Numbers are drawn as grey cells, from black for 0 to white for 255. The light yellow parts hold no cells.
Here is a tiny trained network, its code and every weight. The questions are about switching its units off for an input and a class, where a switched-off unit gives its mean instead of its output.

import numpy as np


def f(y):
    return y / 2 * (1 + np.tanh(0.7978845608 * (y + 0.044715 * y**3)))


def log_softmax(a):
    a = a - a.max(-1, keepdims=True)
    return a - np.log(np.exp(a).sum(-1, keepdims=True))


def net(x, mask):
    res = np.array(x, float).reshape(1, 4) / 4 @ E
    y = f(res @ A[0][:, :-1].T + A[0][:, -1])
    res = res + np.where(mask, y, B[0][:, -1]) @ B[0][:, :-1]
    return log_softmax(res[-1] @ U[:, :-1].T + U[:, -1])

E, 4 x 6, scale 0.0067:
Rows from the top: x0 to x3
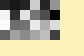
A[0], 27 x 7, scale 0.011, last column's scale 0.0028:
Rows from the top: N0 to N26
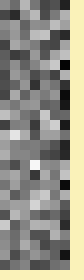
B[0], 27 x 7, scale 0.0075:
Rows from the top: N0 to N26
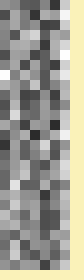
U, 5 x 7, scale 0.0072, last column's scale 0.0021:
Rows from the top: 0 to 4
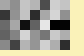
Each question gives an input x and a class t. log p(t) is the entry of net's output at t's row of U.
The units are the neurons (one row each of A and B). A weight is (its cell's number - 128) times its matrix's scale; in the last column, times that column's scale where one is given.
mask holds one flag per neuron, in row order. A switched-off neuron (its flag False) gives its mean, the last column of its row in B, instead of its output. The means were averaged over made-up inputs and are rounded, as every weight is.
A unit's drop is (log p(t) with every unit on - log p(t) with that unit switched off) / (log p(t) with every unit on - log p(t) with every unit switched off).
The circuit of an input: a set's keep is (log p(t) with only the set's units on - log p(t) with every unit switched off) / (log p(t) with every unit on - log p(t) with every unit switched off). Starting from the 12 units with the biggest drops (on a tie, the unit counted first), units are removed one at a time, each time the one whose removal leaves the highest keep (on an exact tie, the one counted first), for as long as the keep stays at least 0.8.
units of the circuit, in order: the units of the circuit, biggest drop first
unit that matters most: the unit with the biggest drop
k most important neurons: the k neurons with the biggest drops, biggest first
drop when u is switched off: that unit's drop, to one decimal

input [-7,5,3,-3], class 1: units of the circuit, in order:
N13, N11
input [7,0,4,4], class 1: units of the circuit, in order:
N1, N5
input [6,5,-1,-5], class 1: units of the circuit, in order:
N1, N5
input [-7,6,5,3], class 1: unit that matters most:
N13
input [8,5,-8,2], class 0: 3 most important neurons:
N7, N4, N26
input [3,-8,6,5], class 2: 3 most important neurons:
N9, N6, N7
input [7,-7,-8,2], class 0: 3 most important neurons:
N7, N4, N26
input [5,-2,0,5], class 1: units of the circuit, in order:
N1, N5, N8
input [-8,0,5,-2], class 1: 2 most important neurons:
N13, N11
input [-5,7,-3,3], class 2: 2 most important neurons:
N0, N15
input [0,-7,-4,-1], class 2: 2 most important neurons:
N12, N9
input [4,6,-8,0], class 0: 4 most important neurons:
N7, N4, N26, N8
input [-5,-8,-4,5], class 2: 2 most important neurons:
N12, N9
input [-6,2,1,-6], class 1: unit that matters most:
N13
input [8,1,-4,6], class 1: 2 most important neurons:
N1, N5
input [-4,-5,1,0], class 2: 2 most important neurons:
N12, N5
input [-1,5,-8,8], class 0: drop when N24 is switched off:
0.0
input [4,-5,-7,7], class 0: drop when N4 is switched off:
0.2
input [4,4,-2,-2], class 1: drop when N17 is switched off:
-0.1
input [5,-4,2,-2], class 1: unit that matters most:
N5
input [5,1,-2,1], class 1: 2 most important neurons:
N1, N5
